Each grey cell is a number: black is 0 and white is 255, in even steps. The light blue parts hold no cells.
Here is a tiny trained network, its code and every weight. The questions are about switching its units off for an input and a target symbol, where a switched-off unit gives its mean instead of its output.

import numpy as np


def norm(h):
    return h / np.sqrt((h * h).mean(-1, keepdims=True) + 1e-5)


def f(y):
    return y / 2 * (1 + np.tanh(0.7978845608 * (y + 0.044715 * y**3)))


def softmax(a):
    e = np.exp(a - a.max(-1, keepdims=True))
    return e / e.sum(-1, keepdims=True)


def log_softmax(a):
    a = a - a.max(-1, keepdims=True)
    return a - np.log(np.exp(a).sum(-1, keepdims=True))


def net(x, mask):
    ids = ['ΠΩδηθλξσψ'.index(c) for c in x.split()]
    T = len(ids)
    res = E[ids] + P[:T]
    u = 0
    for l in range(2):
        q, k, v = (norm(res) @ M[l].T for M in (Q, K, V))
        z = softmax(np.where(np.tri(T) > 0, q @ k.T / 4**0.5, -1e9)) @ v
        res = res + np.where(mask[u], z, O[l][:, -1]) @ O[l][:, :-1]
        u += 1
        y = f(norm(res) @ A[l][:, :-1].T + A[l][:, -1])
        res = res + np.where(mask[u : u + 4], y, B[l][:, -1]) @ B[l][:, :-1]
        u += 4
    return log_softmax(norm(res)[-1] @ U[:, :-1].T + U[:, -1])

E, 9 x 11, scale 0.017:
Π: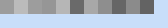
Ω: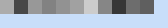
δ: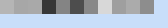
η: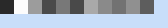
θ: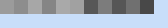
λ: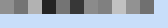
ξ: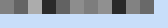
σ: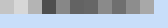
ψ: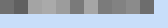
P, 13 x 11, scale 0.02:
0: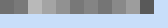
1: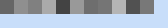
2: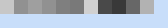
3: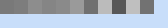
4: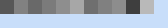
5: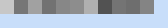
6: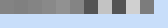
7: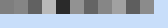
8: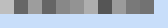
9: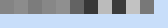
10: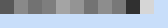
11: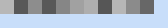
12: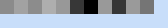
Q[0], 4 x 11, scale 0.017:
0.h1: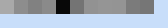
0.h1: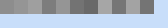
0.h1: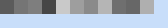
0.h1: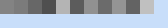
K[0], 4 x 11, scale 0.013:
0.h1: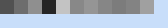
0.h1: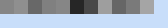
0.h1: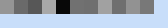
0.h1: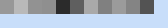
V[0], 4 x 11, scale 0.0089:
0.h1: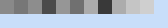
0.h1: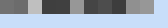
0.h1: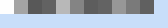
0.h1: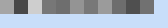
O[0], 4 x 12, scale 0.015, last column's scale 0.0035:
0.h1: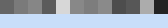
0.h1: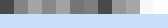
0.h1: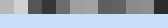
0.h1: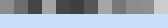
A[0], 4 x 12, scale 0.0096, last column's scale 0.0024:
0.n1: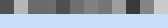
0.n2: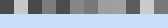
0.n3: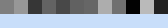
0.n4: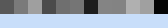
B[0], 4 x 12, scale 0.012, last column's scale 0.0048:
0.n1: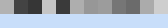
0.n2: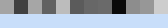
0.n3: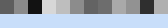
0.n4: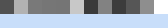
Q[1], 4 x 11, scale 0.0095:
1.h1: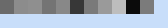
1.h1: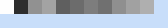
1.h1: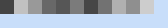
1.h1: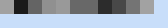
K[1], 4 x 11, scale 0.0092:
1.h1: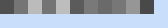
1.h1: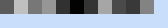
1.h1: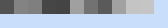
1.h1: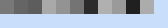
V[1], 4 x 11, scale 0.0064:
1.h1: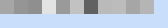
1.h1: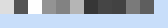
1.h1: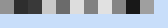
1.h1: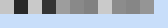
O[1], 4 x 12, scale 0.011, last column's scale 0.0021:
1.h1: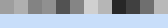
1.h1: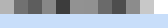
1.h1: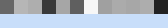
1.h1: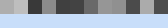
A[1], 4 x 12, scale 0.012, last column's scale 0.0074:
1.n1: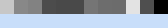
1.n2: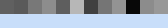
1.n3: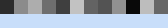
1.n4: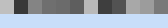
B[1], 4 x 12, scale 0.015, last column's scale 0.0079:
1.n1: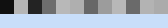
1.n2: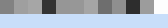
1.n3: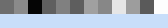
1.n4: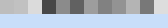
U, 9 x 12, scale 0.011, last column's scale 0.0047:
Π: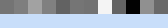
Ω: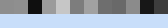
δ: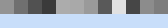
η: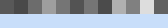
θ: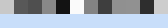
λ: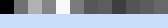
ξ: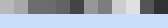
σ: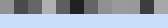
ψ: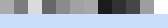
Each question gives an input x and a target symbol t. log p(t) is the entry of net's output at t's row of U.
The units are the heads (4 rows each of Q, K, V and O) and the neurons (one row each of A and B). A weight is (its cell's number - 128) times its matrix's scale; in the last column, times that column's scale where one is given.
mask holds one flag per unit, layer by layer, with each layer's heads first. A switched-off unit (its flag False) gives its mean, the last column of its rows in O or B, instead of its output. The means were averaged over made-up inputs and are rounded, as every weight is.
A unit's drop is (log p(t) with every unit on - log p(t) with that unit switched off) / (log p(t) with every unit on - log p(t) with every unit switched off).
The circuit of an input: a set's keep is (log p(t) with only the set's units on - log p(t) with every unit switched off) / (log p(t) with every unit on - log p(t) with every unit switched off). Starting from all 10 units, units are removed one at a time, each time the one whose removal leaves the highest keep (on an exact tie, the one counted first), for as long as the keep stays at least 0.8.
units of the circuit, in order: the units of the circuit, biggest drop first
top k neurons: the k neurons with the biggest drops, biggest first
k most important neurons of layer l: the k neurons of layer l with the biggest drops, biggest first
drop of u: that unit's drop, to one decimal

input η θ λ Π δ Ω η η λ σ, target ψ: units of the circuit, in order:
(1.n3)
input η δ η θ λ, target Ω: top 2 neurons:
(0.n3; 0.n2)
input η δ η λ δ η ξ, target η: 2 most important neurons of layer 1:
(1.n3; 1.n4)
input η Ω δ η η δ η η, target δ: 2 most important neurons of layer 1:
(1.n2; 1.n3)
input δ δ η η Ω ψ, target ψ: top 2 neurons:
(1.n3; 0.n3)
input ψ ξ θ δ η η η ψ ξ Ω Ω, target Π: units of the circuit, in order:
(0.h1; 1.n3)
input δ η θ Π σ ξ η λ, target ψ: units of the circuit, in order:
(0.n2; 0.h1)
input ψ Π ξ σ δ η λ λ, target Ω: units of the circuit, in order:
(0.h1; 0.n3)
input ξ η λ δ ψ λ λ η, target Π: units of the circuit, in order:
(0.h1; 1.n2)
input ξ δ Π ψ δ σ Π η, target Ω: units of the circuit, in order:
(0.n3; 0.h1)
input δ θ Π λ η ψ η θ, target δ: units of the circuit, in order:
(1.n3; 1.n2)
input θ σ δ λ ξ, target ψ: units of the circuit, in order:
(0.n2; 0.h1)
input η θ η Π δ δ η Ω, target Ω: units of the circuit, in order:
(0.h1; 0.n3)
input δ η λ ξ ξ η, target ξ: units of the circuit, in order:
(1.n2)
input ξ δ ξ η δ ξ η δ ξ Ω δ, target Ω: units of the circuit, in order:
(0.n3; 0.h1)
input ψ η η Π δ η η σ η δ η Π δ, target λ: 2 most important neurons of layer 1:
(1.n3; 1.n1)
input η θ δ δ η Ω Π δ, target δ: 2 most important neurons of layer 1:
(1.n2; 1.n3)
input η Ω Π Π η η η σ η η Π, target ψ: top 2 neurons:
(0.n2; 1.n3)
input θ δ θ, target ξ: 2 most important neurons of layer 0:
(0.n4; 0.n2)
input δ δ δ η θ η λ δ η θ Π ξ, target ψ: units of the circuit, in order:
(1.n3)
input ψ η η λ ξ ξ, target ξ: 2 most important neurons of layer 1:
(1.n3; 1.n4)
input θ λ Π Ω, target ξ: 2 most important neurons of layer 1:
(1.n4; 1.n2)
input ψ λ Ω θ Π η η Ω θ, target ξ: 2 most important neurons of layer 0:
(0.n4; 0.n3)
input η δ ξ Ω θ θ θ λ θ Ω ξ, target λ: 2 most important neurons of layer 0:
(0.n3; 0.n2)
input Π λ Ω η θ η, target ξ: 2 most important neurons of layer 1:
(1.n4; 1.n3)
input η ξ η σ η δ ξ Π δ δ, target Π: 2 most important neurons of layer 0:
(0.n4; 0.n2)
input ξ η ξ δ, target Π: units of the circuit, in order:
(1.n3)
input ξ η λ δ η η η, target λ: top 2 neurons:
(0.n1; 0.n2)
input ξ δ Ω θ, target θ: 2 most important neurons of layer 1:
(1.n2; 1.n3)
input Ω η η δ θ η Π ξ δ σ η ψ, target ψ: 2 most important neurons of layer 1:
(1.n3; 1.n1)
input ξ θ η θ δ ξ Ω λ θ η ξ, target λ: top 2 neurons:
(0.n3; 1.n3)
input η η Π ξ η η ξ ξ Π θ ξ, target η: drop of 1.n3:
0.1
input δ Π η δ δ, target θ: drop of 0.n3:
0.0
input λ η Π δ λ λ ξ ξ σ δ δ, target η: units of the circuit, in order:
(0.h1)
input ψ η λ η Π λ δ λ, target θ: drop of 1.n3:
0.1
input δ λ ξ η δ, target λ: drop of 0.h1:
0.2
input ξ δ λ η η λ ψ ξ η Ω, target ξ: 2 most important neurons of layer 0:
(0.n2; 0.n4)
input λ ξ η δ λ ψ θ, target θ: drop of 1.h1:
0.4
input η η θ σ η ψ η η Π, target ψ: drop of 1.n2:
-0.1
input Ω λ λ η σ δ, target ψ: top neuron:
(1.n3)
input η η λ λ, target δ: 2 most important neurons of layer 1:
(1.n3; 1.n2)
